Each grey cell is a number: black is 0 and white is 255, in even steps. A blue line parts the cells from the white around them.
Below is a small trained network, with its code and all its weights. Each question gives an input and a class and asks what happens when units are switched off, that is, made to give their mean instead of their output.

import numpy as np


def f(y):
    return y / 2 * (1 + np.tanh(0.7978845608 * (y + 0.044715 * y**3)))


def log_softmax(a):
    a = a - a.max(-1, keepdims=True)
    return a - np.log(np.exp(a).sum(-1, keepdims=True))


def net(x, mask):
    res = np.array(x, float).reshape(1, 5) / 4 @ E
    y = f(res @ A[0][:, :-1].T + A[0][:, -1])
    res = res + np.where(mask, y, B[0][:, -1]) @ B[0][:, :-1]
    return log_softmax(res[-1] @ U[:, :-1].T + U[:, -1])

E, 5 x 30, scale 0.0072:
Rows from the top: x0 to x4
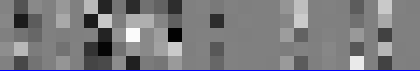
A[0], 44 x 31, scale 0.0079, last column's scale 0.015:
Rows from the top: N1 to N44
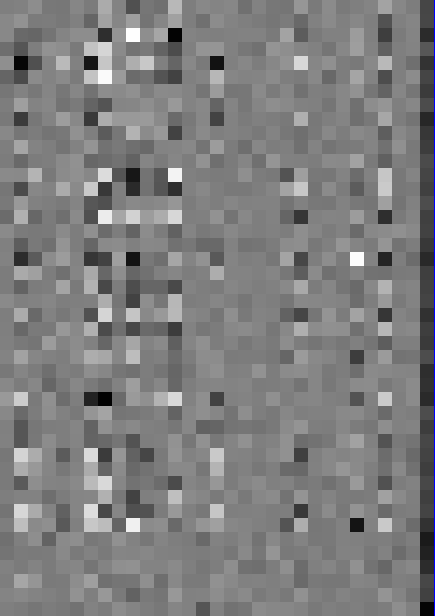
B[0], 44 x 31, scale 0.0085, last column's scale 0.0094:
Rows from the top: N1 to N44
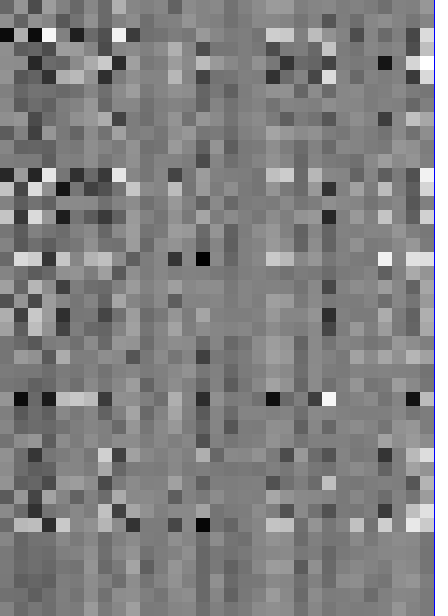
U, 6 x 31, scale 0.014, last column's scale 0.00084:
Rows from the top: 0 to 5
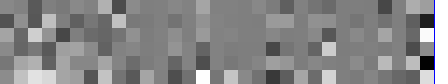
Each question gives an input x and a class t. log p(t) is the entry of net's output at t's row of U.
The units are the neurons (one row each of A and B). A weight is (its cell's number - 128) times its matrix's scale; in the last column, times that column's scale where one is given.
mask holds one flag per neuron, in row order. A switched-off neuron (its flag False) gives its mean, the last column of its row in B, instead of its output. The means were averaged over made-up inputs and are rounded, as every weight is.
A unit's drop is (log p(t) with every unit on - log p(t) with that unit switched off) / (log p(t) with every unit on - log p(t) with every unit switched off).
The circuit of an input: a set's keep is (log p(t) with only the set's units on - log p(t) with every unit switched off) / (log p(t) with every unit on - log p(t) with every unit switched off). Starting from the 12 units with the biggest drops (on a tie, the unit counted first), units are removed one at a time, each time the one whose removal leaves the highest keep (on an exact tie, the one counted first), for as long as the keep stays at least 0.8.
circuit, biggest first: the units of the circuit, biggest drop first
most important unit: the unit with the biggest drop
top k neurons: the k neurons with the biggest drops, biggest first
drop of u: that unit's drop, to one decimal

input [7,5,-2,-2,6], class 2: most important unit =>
N14
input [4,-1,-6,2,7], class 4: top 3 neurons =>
[N19 N3 N32]
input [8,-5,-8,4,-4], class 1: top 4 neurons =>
[N13 N16 N36 N22]
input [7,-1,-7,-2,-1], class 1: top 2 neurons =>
[N13 N16]
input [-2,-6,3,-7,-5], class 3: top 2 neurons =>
[N6 N5]
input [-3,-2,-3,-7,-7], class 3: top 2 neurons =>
[N6 N19]
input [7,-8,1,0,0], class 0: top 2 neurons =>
[N33 N37]
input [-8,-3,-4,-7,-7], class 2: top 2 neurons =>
[N16 N23]
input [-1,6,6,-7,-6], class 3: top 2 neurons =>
[N6 N4]
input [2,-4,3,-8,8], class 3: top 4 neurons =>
[N6 N4 N35 N38]
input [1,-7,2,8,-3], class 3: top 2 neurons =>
[N29 N5]
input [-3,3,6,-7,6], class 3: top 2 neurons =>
[N6 N13]
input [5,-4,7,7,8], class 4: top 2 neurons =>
[N19 N13]
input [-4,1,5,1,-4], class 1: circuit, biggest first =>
[N3]
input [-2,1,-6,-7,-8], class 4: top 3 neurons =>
[N38 N26 N29]
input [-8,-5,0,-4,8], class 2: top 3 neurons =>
[N16 N23 N38]
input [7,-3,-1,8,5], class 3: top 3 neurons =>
[N29 N16 N23]
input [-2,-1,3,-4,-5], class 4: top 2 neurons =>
[N38 N29]
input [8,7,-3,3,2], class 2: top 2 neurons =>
[N14 N24]
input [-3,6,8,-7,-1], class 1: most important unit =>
N3
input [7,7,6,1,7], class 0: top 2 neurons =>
[N5 N9]
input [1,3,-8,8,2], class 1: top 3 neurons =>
[N13 N6 N36]
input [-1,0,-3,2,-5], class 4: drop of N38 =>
0.2
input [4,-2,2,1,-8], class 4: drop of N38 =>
0.2
